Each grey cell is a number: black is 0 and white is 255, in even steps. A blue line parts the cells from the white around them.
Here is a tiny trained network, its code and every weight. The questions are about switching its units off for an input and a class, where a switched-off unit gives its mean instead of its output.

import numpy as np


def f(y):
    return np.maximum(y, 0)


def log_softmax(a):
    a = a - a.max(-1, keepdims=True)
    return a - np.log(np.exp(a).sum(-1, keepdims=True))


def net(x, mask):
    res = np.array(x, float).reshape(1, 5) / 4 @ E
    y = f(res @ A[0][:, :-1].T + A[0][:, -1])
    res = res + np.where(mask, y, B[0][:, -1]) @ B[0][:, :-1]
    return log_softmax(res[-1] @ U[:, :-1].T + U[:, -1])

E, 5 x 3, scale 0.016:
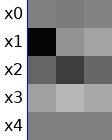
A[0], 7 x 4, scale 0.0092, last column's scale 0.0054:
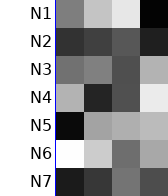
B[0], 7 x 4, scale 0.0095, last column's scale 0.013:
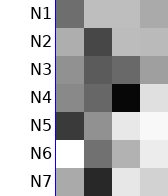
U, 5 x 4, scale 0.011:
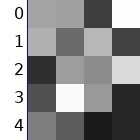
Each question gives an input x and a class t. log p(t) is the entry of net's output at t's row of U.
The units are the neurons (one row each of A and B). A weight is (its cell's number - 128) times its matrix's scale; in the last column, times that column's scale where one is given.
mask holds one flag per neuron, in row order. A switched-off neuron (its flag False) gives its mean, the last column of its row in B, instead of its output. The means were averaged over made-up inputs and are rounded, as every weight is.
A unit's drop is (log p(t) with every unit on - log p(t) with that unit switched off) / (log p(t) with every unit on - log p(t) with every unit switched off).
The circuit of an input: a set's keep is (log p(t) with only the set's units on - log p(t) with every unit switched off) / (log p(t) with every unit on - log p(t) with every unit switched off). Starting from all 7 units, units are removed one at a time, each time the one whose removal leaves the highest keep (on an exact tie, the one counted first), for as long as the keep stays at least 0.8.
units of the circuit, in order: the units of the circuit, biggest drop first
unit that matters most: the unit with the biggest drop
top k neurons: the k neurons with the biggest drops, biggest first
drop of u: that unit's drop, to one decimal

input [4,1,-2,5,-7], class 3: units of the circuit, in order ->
[N7, N1]
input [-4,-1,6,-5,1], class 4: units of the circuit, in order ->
[N4]
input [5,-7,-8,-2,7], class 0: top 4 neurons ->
[N7, N5, N2, N4]
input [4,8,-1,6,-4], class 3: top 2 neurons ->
[N1, N4]
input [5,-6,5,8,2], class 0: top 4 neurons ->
[N7, N5, N4, N2]
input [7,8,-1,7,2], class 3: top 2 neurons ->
[N1, N4]
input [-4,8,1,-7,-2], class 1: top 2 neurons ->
[N7, N2]
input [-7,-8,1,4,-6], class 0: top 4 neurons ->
[N4, N7, N5, N2]
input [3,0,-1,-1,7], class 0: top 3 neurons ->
[N5, N7, N1]
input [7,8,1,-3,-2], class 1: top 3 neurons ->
[N7, N2, N4]
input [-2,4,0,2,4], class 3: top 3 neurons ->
[N4, N2, N7]
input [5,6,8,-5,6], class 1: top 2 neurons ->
[N7, N2]
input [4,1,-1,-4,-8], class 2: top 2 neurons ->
[N6, N4]
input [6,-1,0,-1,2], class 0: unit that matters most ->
N5
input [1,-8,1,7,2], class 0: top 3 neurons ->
[N7, N5, N4]
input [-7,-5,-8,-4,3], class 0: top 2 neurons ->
[N7, N5]
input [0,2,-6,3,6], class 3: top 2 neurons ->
[N7, N1]
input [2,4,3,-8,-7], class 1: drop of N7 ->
0.9
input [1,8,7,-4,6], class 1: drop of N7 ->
0.9
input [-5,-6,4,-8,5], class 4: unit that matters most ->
N4
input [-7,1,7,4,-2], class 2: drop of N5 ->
-0.2
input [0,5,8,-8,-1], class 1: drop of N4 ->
0.0
